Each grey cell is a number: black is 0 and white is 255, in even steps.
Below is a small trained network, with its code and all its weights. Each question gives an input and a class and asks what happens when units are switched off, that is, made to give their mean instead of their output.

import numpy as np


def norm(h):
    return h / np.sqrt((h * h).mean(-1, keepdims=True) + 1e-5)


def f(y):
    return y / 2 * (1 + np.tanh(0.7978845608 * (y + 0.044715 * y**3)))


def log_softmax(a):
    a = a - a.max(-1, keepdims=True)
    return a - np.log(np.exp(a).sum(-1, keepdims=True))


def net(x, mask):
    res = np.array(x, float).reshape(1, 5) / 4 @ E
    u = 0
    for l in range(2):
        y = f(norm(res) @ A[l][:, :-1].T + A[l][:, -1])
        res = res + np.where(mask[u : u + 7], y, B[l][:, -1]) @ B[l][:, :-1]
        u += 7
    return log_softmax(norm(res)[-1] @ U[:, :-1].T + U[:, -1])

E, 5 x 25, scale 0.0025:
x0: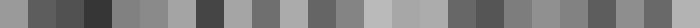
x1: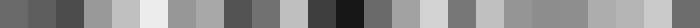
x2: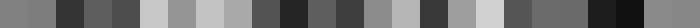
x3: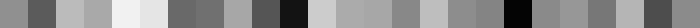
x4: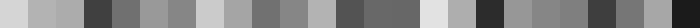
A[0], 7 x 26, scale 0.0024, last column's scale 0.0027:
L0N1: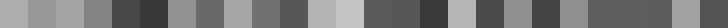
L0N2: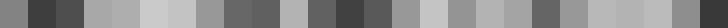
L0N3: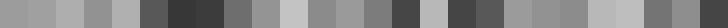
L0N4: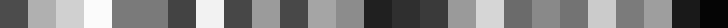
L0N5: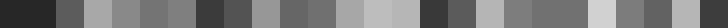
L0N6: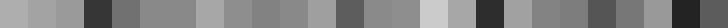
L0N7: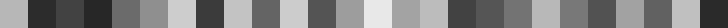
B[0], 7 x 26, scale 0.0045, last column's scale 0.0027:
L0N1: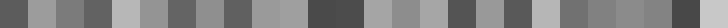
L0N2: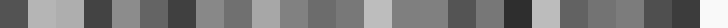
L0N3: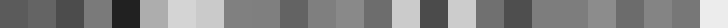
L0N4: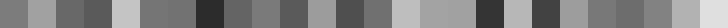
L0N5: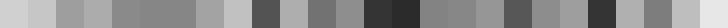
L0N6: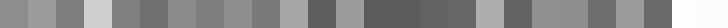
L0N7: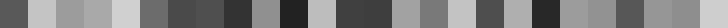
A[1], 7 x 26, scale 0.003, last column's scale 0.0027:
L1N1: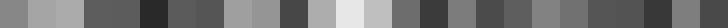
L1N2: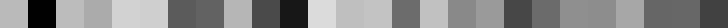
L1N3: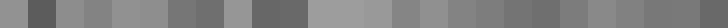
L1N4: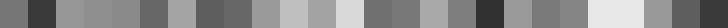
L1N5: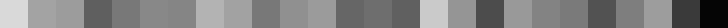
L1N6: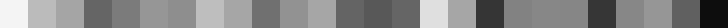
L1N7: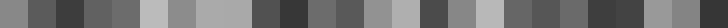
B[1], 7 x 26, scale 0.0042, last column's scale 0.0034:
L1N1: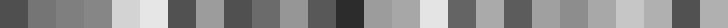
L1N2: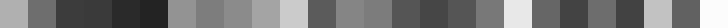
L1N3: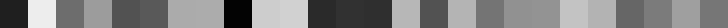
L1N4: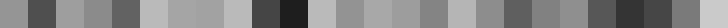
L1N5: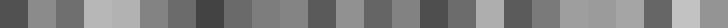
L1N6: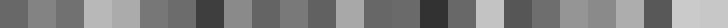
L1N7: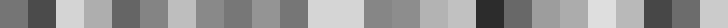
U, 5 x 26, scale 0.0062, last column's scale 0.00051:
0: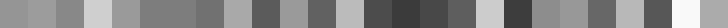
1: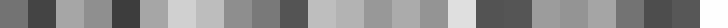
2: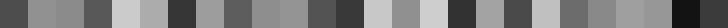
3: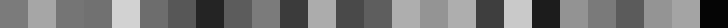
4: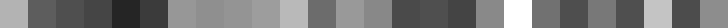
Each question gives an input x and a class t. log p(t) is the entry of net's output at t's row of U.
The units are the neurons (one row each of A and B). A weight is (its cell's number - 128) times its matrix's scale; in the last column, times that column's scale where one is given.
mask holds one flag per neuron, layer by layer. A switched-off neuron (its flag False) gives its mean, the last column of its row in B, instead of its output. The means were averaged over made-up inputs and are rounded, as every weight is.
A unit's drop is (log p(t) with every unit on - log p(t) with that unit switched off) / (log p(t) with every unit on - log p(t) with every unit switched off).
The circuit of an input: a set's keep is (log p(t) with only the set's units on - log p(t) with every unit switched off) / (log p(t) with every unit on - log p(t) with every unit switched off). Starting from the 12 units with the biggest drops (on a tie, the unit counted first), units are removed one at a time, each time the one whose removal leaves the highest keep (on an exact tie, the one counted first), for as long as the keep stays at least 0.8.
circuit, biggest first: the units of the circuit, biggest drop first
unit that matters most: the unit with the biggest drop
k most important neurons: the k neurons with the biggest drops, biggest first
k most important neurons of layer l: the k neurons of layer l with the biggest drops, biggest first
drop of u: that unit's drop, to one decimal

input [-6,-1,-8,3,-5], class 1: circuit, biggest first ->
(L0N3)
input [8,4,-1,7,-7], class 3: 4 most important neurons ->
(L0N7; L0N6; L1N6; L1N2)
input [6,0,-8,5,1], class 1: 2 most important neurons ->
(L0N3; L1N4)
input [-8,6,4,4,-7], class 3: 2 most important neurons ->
(L0N4; L0N6)
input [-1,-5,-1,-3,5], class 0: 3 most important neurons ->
(L0N2; L0N6; L1N6)
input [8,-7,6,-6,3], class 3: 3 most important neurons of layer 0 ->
(L0N7; L0N2; L0N3)
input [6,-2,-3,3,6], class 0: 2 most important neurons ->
(L0N6; L1N6)
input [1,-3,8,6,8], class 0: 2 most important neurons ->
(L1N6; L0N3)
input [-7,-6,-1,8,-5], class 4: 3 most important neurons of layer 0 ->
(L0N2; L0N7; L0N6)
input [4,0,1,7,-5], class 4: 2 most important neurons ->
(L1N2; L0N6)
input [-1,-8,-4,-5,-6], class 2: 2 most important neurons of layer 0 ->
(L0N6; L0N1)
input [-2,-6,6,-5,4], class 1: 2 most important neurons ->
(L1N7; L0N2)
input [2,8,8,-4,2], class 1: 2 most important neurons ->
(L1N7; L0N1)
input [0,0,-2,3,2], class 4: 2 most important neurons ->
(L1N2; L0N5)
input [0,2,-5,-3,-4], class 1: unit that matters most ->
L0N6
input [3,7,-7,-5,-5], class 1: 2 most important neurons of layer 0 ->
(L0N3; L0N1)
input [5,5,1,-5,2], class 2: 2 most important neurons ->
(L0N2; L1N2)
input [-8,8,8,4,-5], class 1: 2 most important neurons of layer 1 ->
(L1N7; L1N1)
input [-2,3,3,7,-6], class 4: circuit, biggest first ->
(L1N2; L0N6)
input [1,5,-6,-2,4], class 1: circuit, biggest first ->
(L1N4)
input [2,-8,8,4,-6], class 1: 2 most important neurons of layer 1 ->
(L1N7; L1N6)
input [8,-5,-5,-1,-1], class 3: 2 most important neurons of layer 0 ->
(L0N7; L0N2)
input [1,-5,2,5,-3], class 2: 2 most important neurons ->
(L1N1; L0N1)
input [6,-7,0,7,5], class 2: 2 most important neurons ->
(L1N1; L0N5)
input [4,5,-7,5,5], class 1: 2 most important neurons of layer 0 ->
(L0N5; L0N3)
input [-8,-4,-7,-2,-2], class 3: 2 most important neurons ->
(L0N4; L1N7)
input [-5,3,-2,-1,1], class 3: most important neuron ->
(L0N4)
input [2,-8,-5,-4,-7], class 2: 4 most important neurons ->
(L1N1; L0N6; L0N1; L1N6)
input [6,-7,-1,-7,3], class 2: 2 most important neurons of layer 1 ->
(L1N1; L1N2)
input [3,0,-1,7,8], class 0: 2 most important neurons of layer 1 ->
(L1N6; L1N5)
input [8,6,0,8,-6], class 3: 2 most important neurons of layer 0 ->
(L0N7; L0N6)
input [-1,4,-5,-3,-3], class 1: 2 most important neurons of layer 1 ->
(L1N2; L1N4)
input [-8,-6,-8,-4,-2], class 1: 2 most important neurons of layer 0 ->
(L0N3; L0N7)
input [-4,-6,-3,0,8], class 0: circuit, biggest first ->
(L1N6)
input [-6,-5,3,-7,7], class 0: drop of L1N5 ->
0.2
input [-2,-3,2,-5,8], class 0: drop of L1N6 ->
0.0
